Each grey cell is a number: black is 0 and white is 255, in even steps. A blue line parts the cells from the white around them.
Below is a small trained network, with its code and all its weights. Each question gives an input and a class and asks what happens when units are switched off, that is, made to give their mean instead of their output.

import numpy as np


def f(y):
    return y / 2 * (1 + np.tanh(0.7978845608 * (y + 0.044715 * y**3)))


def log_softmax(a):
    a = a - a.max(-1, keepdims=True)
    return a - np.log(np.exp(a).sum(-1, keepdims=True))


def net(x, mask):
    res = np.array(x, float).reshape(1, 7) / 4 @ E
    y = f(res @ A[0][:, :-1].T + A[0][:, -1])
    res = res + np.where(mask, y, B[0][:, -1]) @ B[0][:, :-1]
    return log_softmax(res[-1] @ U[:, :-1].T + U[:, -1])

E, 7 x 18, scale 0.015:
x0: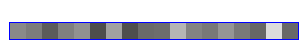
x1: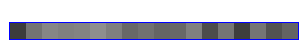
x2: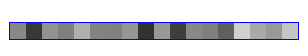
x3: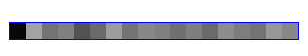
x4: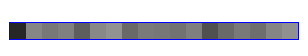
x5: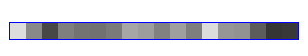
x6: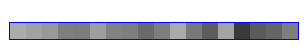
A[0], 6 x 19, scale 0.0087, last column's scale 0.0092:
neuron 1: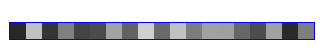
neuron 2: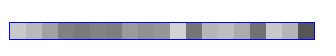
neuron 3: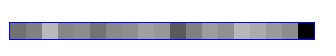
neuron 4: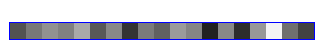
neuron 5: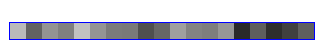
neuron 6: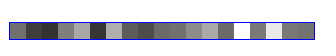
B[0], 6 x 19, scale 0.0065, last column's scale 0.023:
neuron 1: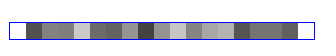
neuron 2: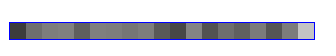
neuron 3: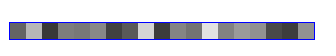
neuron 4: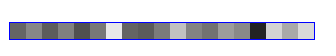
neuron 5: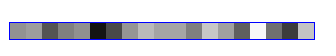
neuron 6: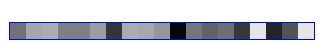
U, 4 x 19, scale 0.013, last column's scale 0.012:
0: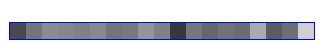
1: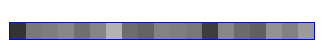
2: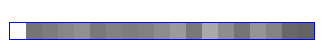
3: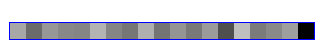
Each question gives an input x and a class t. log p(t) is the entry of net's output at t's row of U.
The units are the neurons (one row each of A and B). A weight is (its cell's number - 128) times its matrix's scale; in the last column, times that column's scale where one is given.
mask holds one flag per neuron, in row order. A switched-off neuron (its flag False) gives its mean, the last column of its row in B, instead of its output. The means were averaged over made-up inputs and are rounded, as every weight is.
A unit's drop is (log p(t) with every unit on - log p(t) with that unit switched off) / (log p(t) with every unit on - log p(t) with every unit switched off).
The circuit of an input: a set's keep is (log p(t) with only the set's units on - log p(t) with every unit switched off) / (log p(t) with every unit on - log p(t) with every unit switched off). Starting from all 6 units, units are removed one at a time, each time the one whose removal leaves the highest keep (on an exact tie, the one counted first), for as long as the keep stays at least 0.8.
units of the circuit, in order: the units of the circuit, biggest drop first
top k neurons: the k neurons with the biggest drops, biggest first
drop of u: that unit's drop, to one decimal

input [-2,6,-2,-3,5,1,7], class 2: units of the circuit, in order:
neuron 5
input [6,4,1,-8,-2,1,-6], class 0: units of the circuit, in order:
neuron 1; neuron 6
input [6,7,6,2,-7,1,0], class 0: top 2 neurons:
neuron 1; neuron 6
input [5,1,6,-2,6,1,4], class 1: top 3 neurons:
neuron 5; neuron 4; neuron 1
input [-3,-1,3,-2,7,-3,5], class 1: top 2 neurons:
neuron 6; neuron 5
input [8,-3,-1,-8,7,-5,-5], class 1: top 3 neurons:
neuron 4; neuron 5; neuron 3
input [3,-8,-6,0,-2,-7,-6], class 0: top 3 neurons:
neuron 6; neuron 2; neuron 3
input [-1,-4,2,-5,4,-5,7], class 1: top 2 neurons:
neuron 1; neuron 6
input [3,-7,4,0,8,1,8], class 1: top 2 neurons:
neuron 5; neuron 1
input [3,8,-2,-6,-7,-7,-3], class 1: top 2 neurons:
neuron 1; neuron 4
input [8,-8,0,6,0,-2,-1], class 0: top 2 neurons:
neuron 6; neuron 2
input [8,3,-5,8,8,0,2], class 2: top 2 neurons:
neuron 1; neuron 2
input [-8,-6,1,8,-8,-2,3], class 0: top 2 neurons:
neuron 1; neuron 4
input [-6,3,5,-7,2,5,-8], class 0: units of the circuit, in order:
neuron 1
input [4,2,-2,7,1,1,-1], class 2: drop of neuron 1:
1.8
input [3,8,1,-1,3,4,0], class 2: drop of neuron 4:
0.0
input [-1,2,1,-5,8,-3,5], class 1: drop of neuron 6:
0.1
